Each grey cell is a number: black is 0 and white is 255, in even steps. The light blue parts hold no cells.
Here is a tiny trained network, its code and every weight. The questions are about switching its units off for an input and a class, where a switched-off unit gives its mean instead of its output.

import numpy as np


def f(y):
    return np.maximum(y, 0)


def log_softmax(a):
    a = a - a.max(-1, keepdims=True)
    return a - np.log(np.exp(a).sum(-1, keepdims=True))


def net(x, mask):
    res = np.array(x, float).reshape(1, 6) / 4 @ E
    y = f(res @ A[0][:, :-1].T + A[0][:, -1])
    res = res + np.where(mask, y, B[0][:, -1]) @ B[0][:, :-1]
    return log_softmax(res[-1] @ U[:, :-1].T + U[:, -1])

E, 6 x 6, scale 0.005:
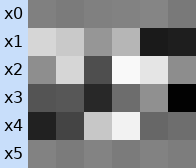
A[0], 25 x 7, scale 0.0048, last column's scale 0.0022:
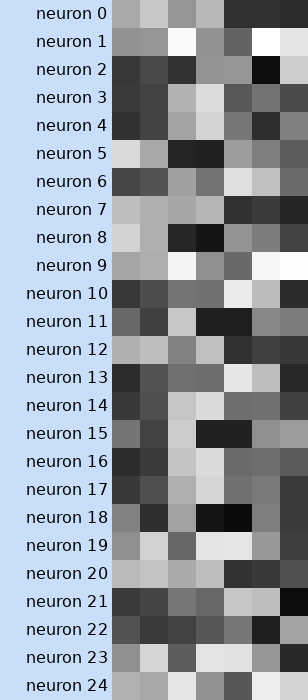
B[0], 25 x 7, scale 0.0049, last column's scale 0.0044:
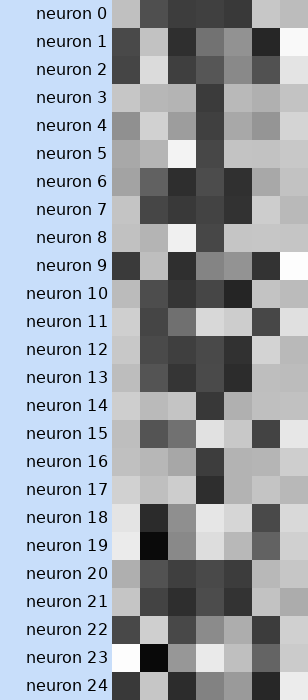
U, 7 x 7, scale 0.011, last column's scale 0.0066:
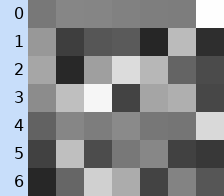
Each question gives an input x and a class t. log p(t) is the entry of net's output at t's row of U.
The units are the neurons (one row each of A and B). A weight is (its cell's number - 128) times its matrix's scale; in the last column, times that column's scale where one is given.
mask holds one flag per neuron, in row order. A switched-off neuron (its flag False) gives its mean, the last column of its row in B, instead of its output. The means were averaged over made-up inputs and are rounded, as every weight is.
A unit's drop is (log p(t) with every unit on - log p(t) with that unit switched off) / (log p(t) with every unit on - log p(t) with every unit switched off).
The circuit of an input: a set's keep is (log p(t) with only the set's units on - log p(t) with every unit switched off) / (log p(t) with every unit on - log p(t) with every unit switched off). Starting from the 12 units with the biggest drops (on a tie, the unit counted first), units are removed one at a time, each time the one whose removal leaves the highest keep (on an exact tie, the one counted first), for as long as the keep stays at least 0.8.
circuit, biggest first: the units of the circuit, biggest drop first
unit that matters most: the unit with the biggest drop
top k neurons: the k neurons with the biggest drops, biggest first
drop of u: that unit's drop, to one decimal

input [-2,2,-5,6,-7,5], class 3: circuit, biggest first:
[neuron 8; neuron 5]
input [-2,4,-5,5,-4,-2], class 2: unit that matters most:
neuron 18
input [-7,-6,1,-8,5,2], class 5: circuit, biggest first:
[neuron 1; neuron 9]
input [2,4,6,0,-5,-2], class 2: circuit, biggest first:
[neuron 23; neuron 19]
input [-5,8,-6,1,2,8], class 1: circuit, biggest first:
[neuron 7; neuron 0]
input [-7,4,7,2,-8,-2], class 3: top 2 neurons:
[neuron 5; neuron 8]
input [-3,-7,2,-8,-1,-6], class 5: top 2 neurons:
[neuron 1; neuron 9]
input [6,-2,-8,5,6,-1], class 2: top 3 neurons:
[neuron 18; neuron 11; neuron 15]
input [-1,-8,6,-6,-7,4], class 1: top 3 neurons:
[neuron 10; neuron 13; neuron 6]
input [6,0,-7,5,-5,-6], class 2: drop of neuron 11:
0.2
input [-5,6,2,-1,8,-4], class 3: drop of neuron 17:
0.2
